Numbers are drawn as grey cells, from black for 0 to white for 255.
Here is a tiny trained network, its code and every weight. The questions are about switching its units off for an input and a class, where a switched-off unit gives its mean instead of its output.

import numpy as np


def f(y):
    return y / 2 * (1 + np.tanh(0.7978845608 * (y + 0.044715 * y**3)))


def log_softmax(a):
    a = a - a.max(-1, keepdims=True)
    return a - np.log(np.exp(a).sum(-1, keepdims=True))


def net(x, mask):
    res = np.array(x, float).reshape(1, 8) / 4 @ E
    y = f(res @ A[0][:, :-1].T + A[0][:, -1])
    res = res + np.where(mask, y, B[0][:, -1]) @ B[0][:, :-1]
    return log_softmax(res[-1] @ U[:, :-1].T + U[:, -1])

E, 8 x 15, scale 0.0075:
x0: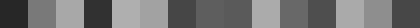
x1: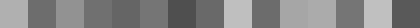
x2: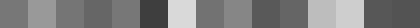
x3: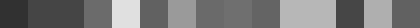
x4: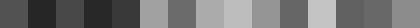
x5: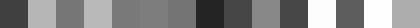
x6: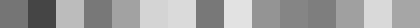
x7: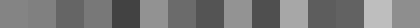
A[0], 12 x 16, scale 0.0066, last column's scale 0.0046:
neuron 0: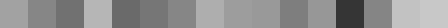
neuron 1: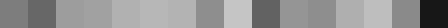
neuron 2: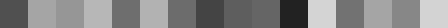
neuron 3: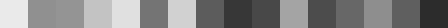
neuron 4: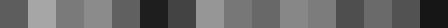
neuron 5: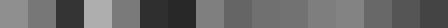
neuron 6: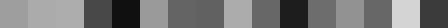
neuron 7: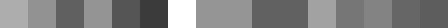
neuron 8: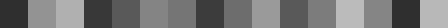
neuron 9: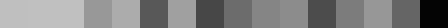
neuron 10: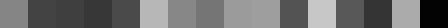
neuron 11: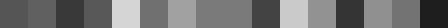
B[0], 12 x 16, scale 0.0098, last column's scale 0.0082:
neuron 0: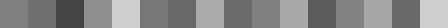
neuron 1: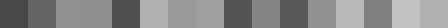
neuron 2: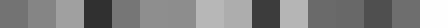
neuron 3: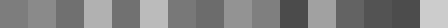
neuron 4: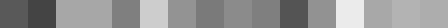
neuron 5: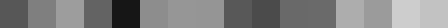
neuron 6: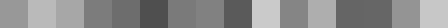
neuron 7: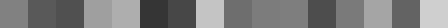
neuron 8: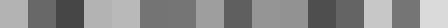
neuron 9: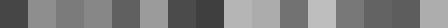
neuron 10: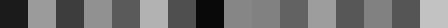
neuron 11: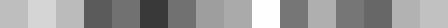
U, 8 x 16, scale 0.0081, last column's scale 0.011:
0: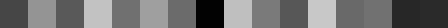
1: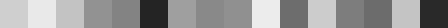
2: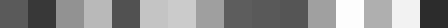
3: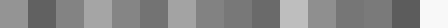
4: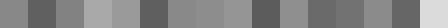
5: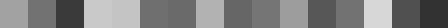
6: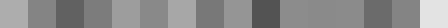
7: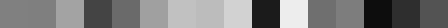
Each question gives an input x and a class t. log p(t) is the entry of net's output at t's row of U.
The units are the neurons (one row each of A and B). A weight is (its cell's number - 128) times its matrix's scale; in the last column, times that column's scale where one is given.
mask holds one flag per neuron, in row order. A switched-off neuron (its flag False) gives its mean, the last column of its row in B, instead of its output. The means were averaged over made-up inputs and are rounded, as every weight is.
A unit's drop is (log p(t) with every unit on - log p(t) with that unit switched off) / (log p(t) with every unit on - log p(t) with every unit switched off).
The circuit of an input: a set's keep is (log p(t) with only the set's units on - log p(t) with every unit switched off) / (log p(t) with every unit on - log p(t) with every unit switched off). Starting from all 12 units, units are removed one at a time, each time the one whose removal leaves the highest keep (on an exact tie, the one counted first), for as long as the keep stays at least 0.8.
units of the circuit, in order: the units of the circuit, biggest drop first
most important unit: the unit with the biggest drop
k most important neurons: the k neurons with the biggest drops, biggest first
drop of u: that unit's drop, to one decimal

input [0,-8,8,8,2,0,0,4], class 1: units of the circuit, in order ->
(neuron 11)
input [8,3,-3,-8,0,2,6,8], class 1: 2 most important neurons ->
(neuron 6; neuron 0)
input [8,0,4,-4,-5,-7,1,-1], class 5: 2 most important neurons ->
(neuron 8; neuron 2)
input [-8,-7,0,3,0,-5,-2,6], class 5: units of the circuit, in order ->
(neuron 7; neuron 0)
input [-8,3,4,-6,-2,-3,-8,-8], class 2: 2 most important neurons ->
(neuron 5; neuron 4)
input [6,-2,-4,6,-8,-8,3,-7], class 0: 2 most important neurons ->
(neuron 3; neuron 9)
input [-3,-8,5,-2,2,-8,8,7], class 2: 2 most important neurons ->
(neuron 1; neuron 2)
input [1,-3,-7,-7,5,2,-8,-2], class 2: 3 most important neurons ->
(neuron 5; neuron 4; neuron 11)
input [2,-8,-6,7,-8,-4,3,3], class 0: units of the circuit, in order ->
(neuron 3; neuron 9)
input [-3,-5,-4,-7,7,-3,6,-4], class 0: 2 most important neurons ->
(neuron 10; neuron 11)
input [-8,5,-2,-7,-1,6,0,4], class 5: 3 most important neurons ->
(neuron 0; neuron 11; neuron 7)
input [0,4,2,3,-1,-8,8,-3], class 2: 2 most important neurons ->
(neuron 1; neuron 2)
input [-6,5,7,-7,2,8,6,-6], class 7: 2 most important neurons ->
(neuron 2; neuron 11)
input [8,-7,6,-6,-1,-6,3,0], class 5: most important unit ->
neuron 8
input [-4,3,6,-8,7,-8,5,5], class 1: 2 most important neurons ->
(neuron 6; neuron 2)
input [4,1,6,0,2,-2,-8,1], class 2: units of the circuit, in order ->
(neuron 4; neuron 5)
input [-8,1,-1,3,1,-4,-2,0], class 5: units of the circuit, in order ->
(neuron 0; neuron 7)
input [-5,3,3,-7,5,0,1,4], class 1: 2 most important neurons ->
(neuron 6; neuron 8)
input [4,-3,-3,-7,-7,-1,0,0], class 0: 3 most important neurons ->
(neuron 9; neuron 11; neuron 3)
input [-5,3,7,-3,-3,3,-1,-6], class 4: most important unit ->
neuron 7
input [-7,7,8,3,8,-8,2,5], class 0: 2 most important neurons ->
(neuron 10; neuron 2)
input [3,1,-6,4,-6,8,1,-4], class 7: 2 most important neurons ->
(neuron 2; neuron 10)
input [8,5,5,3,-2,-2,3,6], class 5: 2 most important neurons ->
(neuron 8; neuron 2)
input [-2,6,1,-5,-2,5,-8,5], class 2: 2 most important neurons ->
(neuron 4; neuron 5)
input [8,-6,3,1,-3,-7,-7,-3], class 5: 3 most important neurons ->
(neuron 8; neuron 2; neuron 1)
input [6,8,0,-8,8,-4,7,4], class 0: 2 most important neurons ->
(neuron 10; neuron 11)
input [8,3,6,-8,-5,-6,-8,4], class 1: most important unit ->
neuron 6
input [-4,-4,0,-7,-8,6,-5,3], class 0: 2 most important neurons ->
(neuron 9; neuron 3)
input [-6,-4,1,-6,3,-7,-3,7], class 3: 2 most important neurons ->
(neuron 11; neuron 2)
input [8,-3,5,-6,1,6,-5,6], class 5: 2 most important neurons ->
(neuron 8; neuron 11)
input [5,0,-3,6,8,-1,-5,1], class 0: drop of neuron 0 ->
0.0
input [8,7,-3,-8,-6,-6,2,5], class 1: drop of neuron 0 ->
0.2
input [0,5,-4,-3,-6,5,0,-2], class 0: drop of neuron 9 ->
1.1
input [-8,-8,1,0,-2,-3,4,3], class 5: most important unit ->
neuron 7
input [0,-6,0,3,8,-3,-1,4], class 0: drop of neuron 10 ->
0.7
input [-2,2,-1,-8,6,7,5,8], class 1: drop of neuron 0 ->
-0.1
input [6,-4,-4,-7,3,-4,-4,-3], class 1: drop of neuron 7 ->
0.1
